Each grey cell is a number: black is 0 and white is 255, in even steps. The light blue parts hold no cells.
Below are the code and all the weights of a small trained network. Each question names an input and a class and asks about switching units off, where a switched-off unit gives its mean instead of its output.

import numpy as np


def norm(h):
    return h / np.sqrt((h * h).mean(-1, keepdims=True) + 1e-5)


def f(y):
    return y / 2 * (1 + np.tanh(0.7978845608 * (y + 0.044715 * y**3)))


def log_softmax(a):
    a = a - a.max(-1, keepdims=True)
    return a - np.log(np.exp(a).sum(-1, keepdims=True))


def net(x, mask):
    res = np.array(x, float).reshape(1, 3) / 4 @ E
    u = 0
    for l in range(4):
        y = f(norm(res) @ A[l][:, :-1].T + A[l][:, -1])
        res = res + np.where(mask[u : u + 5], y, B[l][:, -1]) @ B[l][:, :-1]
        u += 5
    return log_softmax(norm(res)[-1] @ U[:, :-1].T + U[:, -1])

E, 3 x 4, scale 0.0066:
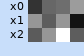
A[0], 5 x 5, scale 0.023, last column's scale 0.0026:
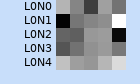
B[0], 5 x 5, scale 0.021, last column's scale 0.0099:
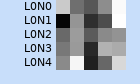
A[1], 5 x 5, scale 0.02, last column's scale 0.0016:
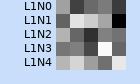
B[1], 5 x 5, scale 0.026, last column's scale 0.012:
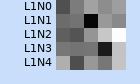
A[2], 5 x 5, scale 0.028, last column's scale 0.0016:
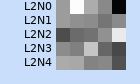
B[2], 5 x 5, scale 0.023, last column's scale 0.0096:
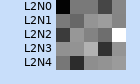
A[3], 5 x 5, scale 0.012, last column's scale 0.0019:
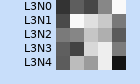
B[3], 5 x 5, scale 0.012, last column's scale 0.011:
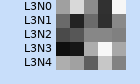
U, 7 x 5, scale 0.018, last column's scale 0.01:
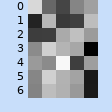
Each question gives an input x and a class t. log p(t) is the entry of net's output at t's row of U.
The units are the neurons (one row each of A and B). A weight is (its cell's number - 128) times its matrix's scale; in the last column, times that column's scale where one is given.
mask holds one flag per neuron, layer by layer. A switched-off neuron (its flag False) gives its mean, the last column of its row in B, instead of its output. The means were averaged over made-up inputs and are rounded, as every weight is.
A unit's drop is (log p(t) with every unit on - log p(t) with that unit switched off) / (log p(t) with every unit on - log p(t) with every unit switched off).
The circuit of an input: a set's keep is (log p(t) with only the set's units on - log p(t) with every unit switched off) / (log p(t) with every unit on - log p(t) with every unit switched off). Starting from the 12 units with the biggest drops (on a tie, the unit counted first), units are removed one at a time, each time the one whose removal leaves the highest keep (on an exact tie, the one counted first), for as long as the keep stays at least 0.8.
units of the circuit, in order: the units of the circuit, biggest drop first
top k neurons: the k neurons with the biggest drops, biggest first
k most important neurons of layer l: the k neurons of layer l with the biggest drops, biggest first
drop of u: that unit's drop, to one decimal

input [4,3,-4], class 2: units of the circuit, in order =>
L0N4, L1N2
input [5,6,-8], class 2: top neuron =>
L0N1
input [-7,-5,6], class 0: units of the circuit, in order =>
L0N1, L2N2
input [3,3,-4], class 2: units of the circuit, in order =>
L1N2, L0N1
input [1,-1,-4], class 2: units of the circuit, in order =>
L1N2, L0N1
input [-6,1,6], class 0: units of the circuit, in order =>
L0N1, L1N1, L0N0, L1N4
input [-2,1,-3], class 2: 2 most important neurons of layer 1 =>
L1N2, L1N0
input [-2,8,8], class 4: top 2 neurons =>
L0N4, L0N1
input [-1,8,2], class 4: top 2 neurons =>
L0N1, L0N0
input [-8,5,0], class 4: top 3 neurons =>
L0N1, L0N0, L0N3
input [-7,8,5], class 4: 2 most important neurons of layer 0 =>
L0N1, L0N4
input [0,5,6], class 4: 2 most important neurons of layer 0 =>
L0N4, L0N1
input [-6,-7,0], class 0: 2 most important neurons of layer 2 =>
L2N2, L2N4
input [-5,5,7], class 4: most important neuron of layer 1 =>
L1N2
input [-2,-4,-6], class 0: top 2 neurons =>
L0N1, L0N4
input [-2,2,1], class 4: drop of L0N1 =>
0.6
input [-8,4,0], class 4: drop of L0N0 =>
0.5
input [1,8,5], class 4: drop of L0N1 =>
0.4
